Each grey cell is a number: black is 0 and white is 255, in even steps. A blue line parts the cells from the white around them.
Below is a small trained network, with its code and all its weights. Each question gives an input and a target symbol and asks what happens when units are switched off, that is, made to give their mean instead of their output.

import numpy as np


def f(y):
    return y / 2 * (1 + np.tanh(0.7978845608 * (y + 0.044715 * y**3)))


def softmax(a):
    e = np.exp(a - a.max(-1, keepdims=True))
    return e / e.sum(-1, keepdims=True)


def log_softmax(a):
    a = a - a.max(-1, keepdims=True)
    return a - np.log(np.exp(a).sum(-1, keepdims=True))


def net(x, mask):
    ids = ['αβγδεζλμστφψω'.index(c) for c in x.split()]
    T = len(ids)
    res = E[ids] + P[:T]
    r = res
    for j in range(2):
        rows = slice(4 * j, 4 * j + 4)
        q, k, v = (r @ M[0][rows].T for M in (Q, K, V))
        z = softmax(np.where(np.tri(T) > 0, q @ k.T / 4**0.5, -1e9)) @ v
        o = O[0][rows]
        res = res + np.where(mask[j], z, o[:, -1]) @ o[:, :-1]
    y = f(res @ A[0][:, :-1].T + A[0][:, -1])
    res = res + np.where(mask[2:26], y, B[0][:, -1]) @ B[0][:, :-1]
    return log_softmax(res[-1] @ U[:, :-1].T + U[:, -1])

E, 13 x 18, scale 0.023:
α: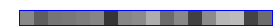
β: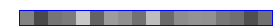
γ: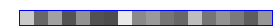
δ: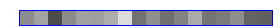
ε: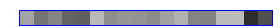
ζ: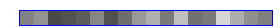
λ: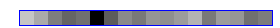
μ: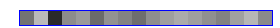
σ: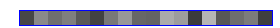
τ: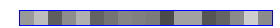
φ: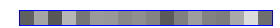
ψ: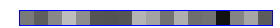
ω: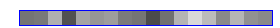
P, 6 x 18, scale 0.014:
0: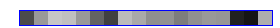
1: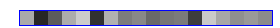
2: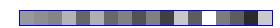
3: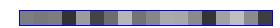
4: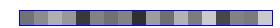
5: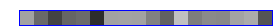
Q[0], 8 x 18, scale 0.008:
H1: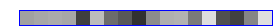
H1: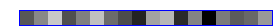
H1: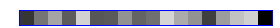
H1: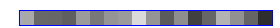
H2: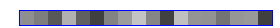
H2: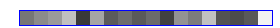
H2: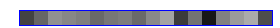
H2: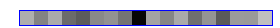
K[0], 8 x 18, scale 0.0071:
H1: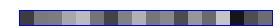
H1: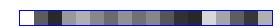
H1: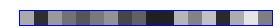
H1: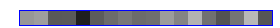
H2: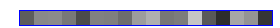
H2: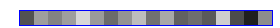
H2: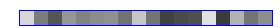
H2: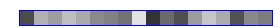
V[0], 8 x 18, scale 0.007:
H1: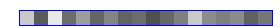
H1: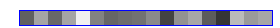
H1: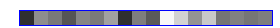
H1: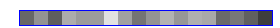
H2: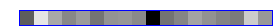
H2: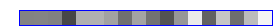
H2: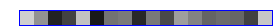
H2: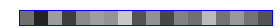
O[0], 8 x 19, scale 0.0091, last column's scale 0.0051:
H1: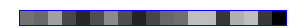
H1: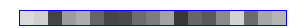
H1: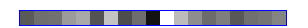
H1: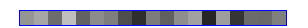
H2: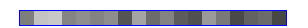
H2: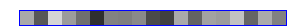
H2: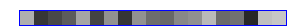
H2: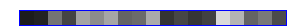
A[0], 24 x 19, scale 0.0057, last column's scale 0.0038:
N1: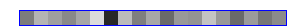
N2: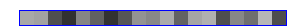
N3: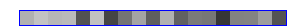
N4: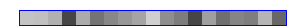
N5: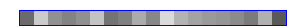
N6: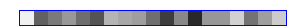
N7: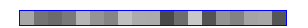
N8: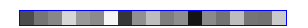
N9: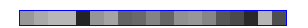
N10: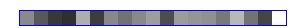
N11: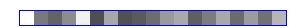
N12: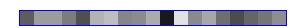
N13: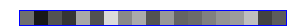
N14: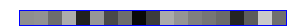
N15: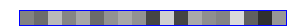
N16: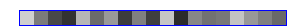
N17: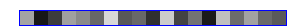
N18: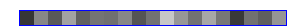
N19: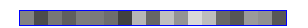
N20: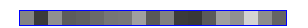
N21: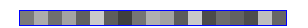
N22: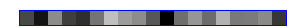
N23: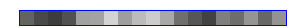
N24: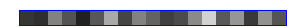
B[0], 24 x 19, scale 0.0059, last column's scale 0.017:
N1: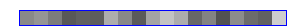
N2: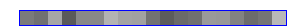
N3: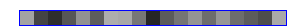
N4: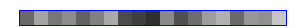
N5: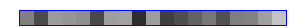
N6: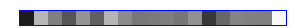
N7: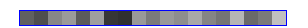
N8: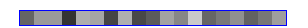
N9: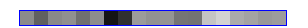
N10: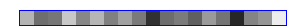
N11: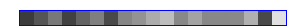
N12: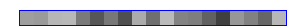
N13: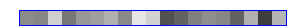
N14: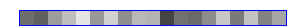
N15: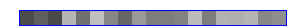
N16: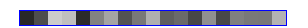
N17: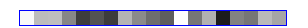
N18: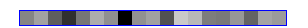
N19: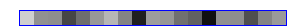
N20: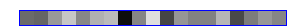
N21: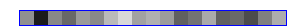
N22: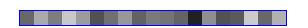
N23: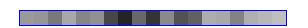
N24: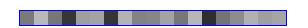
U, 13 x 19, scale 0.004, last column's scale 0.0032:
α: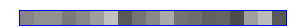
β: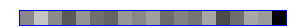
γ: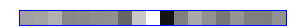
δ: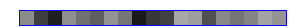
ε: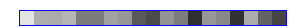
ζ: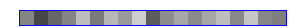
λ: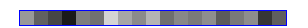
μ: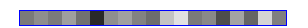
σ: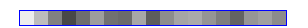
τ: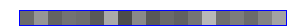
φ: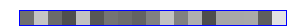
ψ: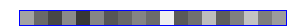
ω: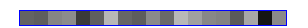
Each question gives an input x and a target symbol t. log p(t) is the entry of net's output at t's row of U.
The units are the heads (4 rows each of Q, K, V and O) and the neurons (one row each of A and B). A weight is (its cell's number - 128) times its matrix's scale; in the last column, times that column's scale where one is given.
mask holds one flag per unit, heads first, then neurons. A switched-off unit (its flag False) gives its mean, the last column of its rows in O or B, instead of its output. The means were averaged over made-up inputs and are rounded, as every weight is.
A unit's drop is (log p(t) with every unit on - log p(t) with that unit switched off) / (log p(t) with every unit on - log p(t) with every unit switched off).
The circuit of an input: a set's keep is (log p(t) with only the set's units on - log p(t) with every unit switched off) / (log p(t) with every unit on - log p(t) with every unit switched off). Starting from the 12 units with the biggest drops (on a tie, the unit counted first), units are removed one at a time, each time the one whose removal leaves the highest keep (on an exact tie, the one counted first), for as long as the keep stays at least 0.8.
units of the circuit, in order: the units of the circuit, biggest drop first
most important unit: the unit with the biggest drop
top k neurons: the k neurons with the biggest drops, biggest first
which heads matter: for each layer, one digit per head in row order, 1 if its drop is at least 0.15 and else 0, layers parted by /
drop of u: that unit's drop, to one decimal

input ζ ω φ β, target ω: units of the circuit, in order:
(H1, N16)
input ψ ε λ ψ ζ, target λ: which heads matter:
01
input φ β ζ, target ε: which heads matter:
01
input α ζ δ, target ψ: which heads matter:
11
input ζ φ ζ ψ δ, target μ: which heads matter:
11
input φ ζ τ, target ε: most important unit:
H2
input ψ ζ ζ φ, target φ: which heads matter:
11
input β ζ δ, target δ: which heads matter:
01
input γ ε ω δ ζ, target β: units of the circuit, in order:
(H1, N24, N22)
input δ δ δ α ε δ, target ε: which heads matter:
11
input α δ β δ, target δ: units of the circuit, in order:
(H1, H2)
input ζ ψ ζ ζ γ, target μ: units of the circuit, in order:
(H1, H2, N13)
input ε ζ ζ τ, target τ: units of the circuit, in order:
(H2, H1, N16, N4)
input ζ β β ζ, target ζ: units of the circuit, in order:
(H1, H2, N10)
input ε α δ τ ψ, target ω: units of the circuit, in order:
(H1)
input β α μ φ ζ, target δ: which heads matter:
01
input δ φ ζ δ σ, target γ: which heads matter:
10
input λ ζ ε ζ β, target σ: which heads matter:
11
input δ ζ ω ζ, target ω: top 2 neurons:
(N16, N13)
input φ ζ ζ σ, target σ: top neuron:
(N17)
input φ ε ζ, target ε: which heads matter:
01
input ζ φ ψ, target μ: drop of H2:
0.2
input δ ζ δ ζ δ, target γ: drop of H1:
0.9
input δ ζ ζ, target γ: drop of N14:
0.2
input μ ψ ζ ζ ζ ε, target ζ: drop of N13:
0.2
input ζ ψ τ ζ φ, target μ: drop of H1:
0.4
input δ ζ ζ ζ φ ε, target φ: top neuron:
(N10)
